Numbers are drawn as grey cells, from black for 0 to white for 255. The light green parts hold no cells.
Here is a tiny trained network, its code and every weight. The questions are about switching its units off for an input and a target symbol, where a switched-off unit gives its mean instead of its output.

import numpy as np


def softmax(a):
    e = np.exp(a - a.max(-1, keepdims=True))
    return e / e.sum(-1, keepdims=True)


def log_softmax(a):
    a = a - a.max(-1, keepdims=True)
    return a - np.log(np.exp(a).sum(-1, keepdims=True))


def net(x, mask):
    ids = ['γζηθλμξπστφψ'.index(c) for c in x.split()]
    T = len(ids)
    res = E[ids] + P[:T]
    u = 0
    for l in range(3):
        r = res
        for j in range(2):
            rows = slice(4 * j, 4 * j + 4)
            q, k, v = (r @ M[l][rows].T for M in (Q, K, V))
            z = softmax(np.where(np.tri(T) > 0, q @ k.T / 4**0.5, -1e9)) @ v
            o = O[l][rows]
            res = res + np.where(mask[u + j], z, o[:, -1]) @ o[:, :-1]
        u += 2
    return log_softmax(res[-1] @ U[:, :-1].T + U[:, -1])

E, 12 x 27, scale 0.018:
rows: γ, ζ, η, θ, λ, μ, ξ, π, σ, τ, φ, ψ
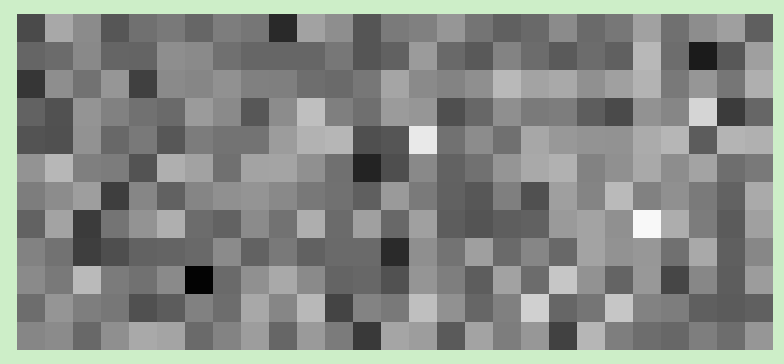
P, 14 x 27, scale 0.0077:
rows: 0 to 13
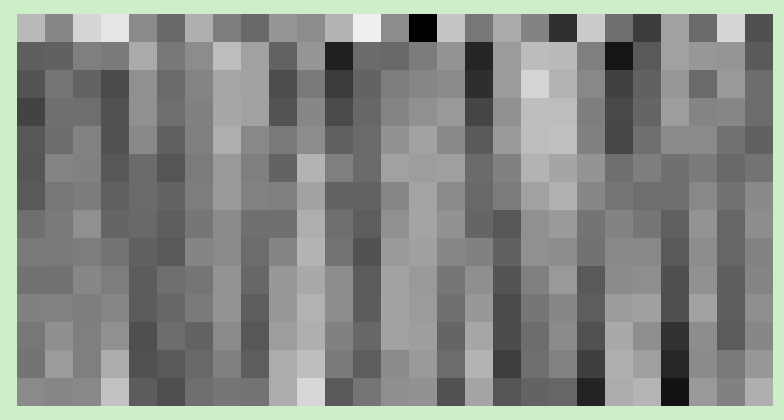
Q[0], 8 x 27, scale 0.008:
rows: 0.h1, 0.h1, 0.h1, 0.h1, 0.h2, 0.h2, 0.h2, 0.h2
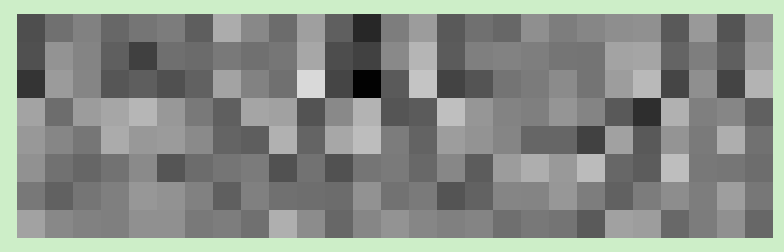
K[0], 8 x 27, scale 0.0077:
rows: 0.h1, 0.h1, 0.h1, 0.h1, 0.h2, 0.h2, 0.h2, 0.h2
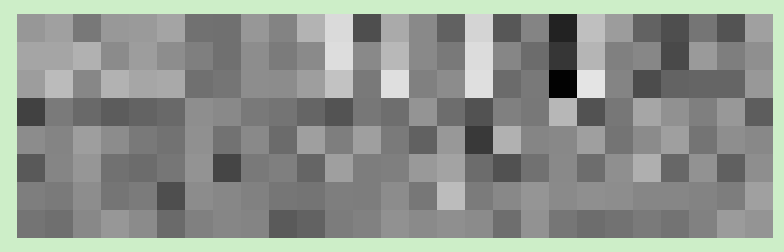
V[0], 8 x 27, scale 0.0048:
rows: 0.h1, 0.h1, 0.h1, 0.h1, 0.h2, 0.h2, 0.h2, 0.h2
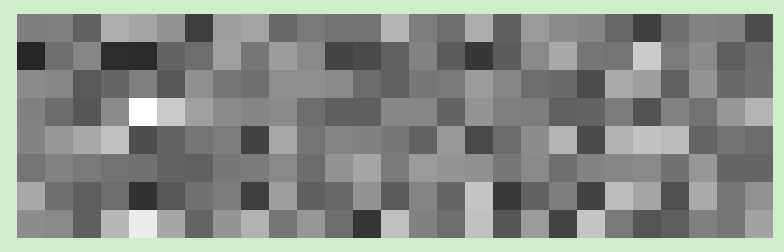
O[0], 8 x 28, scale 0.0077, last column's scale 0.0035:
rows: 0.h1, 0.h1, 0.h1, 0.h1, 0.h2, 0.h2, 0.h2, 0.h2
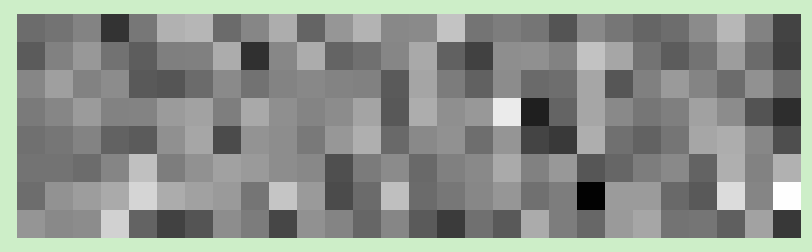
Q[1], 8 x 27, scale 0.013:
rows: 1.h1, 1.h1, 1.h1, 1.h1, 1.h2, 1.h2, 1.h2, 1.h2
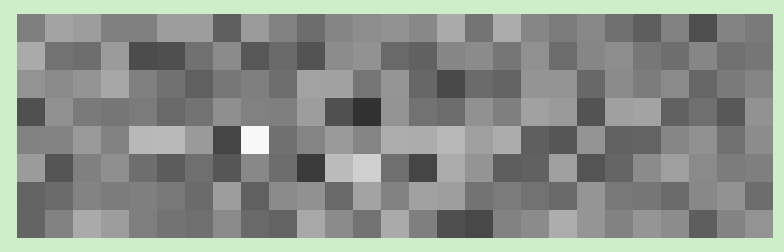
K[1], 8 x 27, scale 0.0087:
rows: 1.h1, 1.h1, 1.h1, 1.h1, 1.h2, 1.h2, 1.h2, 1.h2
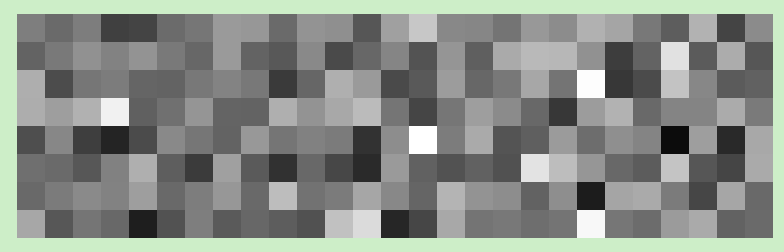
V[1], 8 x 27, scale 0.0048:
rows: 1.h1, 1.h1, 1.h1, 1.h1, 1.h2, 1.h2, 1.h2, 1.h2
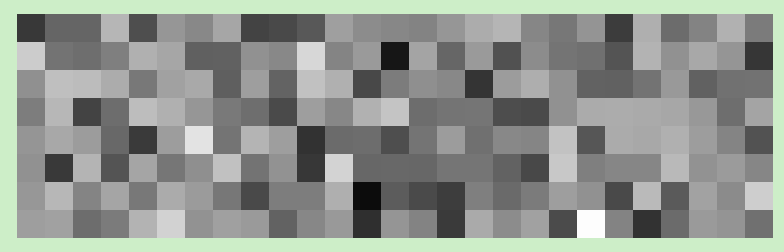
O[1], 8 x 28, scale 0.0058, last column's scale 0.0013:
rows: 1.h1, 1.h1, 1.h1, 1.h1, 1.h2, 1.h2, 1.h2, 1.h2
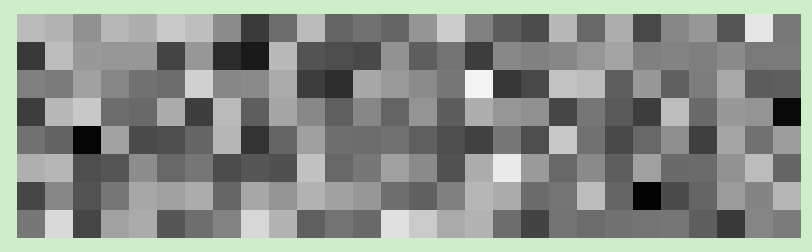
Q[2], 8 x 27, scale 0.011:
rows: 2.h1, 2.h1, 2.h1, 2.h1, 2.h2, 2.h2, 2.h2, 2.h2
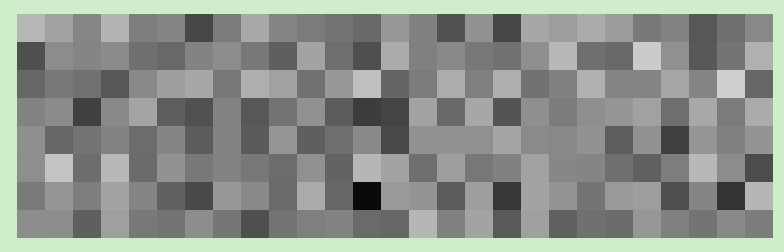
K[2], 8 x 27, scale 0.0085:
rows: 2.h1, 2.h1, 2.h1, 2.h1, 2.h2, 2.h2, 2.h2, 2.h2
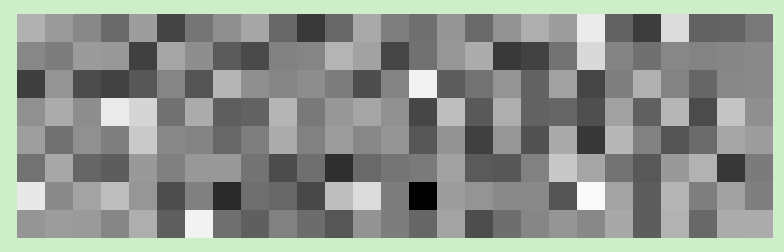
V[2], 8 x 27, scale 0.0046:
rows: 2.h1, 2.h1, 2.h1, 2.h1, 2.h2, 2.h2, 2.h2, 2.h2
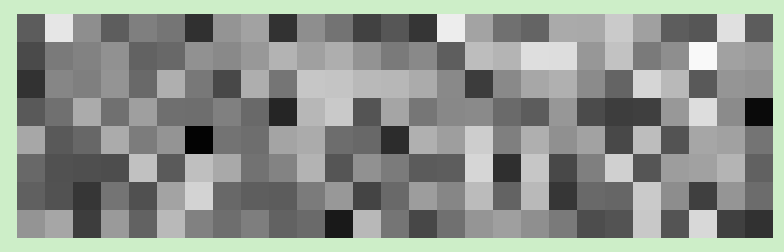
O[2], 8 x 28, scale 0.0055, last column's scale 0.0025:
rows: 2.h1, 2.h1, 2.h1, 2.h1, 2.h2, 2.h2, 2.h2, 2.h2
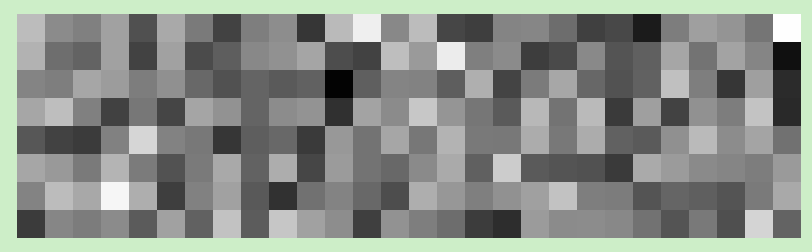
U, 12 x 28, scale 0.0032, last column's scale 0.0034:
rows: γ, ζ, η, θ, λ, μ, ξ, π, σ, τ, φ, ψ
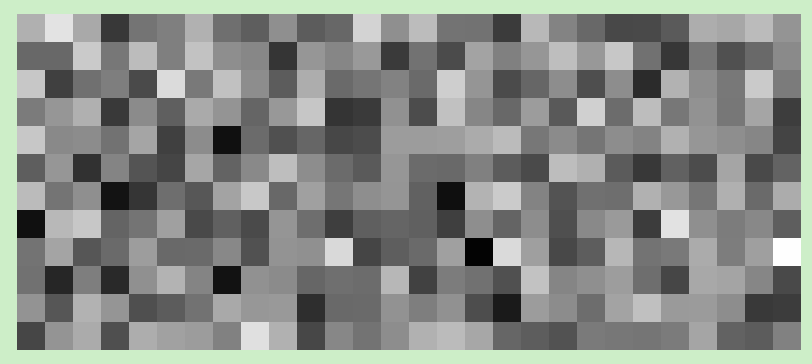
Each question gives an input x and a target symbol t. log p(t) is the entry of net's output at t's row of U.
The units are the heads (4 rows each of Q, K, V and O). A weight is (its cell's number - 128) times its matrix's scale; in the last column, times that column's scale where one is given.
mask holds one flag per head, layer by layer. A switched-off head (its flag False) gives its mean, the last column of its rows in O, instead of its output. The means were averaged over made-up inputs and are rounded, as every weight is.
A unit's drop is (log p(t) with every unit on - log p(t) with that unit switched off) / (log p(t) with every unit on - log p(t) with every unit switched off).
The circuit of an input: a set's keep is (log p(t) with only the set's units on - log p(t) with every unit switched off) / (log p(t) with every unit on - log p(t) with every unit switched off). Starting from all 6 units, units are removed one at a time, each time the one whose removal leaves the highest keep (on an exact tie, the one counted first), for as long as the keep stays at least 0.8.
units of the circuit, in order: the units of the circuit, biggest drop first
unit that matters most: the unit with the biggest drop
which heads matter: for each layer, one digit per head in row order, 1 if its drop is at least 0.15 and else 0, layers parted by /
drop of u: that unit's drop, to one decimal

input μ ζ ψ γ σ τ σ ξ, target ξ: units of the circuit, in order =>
(0.h1, 1.h1, 2.h2)
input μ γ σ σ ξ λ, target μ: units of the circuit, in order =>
(1.h2, 1.h1)
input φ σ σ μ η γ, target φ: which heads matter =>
00 / 01 / 00
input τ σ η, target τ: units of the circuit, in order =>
(2.h2)
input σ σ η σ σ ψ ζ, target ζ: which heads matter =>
10 / 00 / 11
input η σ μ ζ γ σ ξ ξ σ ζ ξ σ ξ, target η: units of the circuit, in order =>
(1.h1, 2.h1)
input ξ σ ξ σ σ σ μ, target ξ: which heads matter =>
00 / 10 / 01
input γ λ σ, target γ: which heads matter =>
00 / 00 / 10
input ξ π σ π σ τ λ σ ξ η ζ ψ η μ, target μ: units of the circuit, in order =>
(0.h1, 1.h2)
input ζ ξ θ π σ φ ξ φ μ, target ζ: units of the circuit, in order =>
(2.h1, 2.h2)
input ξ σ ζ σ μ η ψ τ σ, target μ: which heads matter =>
11 / 01 / 00
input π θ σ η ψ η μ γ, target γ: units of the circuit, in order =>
(0.h1, 2.h1)
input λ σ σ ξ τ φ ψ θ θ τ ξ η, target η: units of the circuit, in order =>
(0.h1, 1.h1, 2.h1)
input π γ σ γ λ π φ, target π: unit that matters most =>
1.h1
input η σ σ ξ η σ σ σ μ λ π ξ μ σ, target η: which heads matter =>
00 / 10 / 10
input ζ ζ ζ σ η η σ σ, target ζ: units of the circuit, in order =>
(2.h1, 2.h2)
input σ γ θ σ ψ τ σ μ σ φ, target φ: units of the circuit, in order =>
(0.h1, 1.h2)
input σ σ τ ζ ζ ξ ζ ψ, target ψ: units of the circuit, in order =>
(0.h1, 1.h2)
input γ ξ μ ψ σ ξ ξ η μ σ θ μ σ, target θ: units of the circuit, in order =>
(0.h1, 2.h1, 1.h1)
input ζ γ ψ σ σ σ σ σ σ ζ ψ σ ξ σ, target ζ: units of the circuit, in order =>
(2.h1)
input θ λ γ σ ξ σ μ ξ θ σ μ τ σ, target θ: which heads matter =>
00 / 00 / 10
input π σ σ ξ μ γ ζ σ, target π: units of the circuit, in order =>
(1.h1, 2.h1)
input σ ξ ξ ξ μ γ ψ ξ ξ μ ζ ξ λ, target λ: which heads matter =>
10 / 00 / 11
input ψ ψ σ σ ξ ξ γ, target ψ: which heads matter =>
01 / 01 / 00
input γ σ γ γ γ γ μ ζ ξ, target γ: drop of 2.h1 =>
0.7
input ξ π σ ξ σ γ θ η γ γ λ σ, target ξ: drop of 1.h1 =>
0.2
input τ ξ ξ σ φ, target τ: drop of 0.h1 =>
0.0
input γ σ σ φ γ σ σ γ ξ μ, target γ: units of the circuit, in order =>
(2.h1)
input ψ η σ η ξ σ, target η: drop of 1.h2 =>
0.1
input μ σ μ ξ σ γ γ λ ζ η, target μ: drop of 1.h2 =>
0.5
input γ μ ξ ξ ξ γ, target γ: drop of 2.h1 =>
0.7
